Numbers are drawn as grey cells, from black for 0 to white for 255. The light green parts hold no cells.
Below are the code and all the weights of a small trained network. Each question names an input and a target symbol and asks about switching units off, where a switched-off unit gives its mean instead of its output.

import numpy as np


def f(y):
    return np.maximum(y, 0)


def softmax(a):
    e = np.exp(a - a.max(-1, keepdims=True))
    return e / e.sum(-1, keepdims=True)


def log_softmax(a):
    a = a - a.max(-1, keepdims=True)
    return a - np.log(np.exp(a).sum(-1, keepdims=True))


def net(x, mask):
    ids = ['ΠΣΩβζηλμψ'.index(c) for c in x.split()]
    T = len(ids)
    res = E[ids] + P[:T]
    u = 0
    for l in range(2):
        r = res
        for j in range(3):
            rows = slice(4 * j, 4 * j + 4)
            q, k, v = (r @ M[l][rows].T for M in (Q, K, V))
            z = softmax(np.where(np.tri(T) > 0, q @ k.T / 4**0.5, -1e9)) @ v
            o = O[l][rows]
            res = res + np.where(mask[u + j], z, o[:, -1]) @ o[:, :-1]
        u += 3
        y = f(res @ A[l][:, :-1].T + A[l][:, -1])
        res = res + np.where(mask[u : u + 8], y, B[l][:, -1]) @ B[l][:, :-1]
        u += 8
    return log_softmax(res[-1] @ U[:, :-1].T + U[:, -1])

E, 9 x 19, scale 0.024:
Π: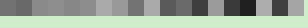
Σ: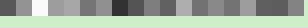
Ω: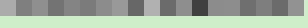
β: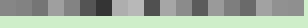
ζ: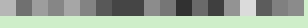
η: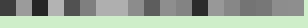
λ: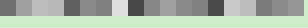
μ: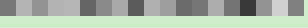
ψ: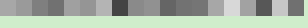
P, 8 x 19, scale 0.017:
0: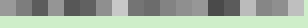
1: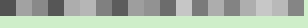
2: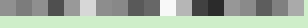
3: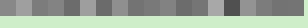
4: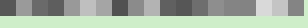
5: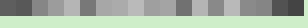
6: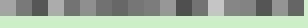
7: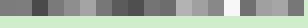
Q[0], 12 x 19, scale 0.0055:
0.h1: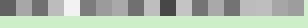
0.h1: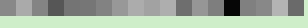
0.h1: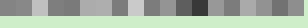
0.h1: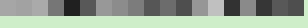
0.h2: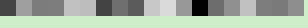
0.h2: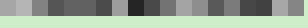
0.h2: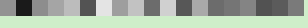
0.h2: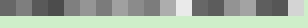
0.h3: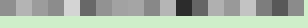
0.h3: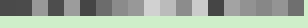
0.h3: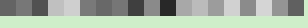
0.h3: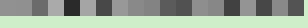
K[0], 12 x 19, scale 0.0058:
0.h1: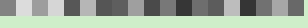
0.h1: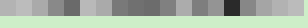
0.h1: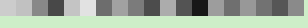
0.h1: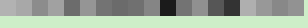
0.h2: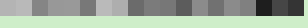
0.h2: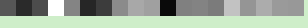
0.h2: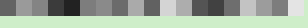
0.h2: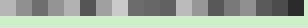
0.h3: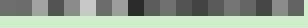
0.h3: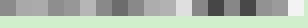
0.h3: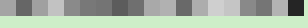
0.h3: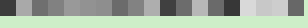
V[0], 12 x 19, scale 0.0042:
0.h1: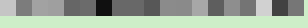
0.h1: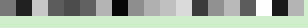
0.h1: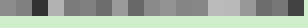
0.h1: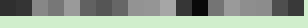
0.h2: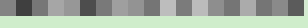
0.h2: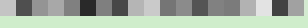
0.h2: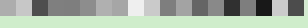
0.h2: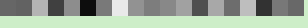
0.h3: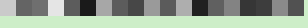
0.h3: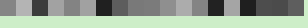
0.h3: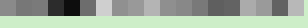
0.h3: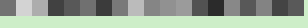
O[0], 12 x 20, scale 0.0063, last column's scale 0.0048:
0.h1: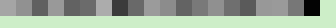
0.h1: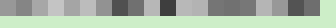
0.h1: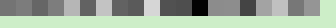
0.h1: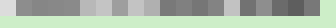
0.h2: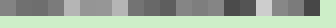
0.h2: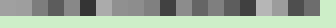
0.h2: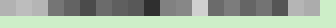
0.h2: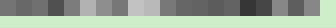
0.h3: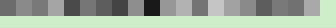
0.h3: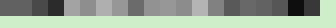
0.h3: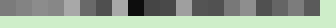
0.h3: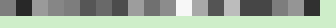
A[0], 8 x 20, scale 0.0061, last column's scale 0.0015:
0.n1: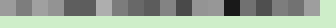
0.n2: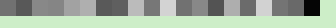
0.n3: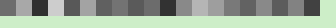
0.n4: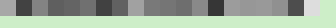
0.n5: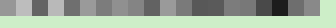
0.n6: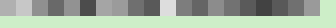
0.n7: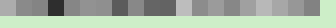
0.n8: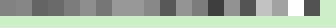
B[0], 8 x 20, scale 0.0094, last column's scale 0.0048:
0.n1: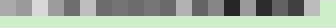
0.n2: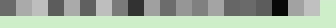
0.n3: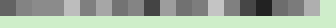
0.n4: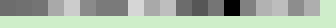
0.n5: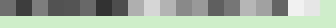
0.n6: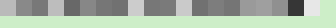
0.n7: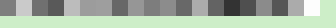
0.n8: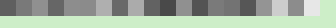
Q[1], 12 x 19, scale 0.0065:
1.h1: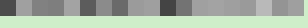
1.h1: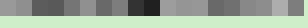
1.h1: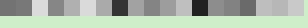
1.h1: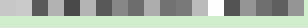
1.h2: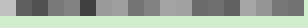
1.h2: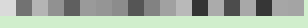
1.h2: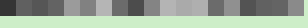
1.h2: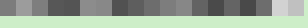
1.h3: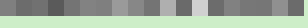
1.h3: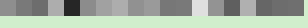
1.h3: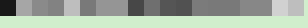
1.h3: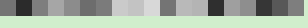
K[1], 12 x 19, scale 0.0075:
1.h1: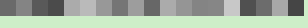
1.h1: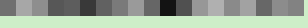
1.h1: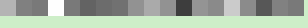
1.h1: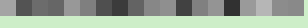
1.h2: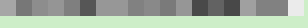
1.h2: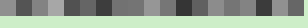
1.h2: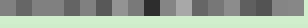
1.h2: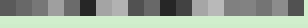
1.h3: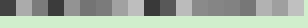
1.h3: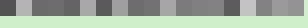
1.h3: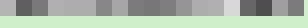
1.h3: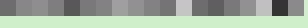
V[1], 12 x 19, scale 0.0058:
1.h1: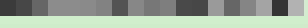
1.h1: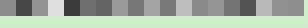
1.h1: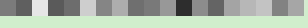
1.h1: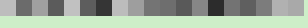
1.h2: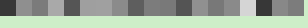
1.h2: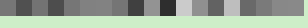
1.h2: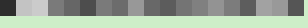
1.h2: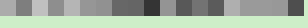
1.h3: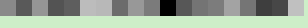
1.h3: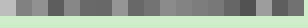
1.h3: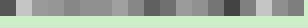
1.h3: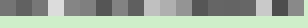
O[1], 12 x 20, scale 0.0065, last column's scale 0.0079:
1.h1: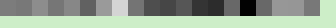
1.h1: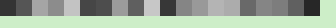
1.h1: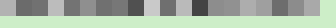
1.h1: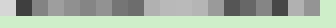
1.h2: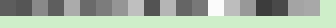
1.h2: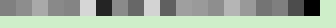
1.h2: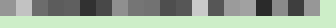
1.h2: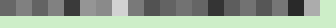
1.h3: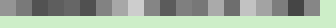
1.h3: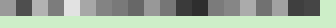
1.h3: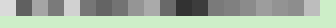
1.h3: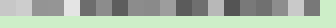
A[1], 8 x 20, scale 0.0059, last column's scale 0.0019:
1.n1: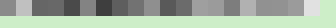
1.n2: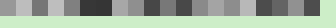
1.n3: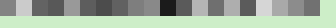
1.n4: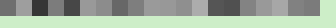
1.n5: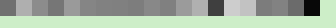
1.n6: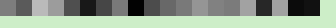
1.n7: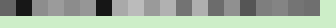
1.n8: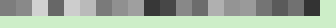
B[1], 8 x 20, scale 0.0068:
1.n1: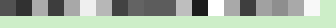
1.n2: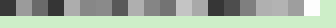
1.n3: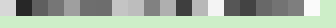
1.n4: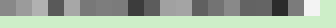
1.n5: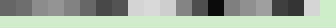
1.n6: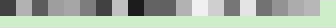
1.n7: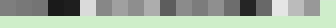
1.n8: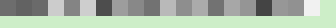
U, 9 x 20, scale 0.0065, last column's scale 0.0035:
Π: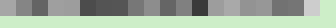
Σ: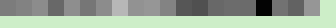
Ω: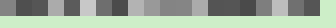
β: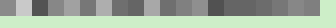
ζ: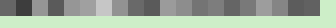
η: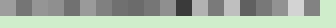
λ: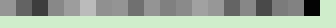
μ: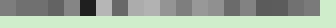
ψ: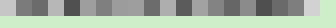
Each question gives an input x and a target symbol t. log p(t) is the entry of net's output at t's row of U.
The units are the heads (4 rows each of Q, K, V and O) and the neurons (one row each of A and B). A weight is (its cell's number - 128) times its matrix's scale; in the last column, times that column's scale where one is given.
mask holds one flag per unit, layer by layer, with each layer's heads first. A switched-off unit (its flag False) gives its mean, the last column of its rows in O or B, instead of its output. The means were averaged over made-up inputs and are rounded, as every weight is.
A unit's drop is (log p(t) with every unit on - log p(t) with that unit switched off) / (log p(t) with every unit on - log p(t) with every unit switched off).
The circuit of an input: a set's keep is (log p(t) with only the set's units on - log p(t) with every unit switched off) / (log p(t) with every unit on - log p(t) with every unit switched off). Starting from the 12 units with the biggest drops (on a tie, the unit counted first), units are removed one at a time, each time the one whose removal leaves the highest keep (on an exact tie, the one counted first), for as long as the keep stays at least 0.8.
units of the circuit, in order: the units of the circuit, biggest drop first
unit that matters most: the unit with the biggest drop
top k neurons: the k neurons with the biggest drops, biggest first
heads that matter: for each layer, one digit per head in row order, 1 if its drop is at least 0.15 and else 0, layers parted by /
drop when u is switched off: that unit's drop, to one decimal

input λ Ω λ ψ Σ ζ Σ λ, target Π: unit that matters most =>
1.h1
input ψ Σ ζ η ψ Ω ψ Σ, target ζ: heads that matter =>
001 / 101
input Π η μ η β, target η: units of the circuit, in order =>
[1.h3 0.n6]
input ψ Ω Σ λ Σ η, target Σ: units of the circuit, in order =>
[0.h2 1.h1]
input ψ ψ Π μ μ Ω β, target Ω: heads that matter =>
000 / 000
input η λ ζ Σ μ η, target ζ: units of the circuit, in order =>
[1.h2 0.h2]
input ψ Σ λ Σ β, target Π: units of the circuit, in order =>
[1.h1 0.h2 0.n7]
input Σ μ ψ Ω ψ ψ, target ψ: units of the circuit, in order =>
[1.h1 1.h2 0.h2 1.n1]
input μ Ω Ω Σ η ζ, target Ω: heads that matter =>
001 / 010
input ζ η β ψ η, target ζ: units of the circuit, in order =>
[1.h3 1.n4]
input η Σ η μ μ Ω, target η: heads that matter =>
010 / 010
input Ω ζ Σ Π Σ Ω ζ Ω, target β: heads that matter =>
101 / 101
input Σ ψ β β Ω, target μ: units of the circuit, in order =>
[1.h1 0.h3 0.n6 1.n1]
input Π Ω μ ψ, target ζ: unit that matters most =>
1.n1
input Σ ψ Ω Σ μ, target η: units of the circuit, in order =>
[0.n7 1.h3 0.h2]
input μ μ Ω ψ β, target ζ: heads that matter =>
000 / 101
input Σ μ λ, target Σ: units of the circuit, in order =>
[0.h3 1.h2 1.h1]
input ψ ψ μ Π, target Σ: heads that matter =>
000 / 100
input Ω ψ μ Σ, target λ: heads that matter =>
000 / 010
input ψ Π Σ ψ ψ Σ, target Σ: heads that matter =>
010 / 100
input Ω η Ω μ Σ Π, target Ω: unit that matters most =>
1.h2
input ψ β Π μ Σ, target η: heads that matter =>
000 / 001
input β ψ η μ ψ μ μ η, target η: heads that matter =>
000 / 001
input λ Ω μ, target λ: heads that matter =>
011 / 110
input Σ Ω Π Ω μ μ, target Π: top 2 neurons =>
[0.n5 0.n6]
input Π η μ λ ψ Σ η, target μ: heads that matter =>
000 / 010
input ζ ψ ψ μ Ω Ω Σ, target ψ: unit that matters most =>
0.n1
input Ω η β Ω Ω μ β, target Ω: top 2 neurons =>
[1.n7 1.n2]
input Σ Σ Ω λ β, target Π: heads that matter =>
000 / 100
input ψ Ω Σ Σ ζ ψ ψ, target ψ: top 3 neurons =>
[0.n4 0.n8 1.n2]
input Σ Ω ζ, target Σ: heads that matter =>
011 / 110
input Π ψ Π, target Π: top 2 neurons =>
[0.n5 0.n8]
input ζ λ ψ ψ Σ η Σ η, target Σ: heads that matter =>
100 / 100
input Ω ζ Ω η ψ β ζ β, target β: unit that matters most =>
0.n2
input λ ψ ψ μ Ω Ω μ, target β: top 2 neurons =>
[1.n2 0.n1]
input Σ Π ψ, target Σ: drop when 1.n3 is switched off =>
0.0
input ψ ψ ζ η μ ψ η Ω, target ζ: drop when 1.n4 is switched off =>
0.1
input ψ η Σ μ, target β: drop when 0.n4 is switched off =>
-0.1
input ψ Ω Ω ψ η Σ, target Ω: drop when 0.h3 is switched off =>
0.4
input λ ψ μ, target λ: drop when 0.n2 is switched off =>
0.2
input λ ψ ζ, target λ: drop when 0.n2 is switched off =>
0.4
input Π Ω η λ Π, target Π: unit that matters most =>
0.n5
